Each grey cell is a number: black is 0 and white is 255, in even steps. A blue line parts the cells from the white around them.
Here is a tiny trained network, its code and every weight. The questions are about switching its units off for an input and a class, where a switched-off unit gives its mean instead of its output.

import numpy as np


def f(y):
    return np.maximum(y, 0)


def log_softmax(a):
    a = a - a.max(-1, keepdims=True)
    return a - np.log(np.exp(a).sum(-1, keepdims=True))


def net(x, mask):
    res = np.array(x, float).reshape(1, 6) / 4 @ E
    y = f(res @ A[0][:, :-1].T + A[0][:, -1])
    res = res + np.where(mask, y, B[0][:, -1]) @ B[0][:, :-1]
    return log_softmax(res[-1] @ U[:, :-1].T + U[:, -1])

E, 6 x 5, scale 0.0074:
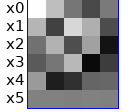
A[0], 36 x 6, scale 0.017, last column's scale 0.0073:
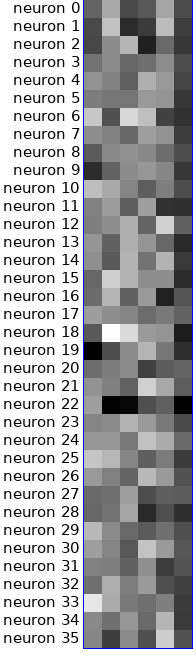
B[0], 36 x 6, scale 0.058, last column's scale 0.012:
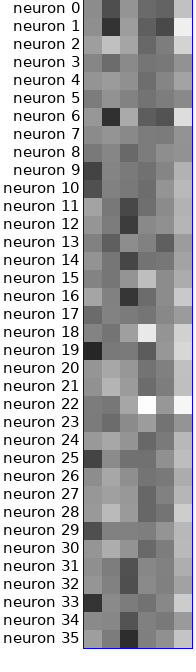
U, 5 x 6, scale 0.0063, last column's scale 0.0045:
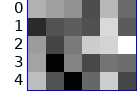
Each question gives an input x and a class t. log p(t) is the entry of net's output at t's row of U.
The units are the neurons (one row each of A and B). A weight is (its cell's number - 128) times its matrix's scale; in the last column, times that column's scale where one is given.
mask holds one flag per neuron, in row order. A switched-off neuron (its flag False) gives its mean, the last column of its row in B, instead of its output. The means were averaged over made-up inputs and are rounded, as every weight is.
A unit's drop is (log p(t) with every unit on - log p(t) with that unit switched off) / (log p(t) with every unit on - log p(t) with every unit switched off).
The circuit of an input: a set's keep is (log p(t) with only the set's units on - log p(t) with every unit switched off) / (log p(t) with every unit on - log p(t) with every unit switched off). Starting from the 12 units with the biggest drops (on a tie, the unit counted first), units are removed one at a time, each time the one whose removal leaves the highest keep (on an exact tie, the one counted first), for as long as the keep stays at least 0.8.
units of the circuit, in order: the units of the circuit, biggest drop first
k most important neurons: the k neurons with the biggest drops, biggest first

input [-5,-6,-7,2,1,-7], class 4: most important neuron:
(neuron 35)
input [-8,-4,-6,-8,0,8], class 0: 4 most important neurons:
(neuron 21; neuron 24; neuron 30; neuron 26)
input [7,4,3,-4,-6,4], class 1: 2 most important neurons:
(neuron 33; neuron 22)
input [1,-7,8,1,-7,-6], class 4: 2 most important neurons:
(neuron 16; neuron 22)
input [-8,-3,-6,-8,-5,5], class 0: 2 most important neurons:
(neuron 21; neuron 24)
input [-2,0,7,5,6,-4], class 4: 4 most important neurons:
(neuron 16; neuron 11; neuron 18; neuron 31)
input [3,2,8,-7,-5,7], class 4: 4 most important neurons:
(neuron 16; neuron 11; neuron 32; neuron 2)
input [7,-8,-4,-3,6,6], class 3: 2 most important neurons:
(neuron 1; neuron 0)
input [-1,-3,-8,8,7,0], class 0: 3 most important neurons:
(neuron 2; neuron 28; neuron 20)
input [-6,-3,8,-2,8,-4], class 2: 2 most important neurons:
(neuron 22; neuron 35)
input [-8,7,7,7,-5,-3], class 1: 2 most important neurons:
(neuron 19; neuron 9)
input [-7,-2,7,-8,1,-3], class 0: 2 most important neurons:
(neuron 21; neuron 30)
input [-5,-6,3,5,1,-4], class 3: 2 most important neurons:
(neuron 1; neuron 0)
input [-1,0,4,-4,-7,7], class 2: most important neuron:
(neuron 18)
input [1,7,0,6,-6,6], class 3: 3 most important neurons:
(neuron 6; neuron 22; neuron 13)
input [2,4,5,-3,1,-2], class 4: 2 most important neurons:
(neuron 1; neuron 16)
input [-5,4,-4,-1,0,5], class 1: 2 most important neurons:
(neuron 19; neuron 1)
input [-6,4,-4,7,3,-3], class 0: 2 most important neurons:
(neuron 2; neuron 28)
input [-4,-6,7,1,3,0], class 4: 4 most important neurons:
(neuron 16; neuron 6; neuron 11; neuron 31)
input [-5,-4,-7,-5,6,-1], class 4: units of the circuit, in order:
(neuron 35)
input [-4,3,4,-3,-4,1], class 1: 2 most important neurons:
(neuron 22; neuron 19)
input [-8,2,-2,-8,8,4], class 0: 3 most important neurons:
(neuron 21; neuron 30; neuron 26)
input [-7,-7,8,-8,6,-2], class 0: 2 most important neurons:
(neuron 21; neuron 30)
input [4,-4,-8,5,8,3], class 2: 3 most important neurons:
(neuron 22; neuron 16; neuron 11)
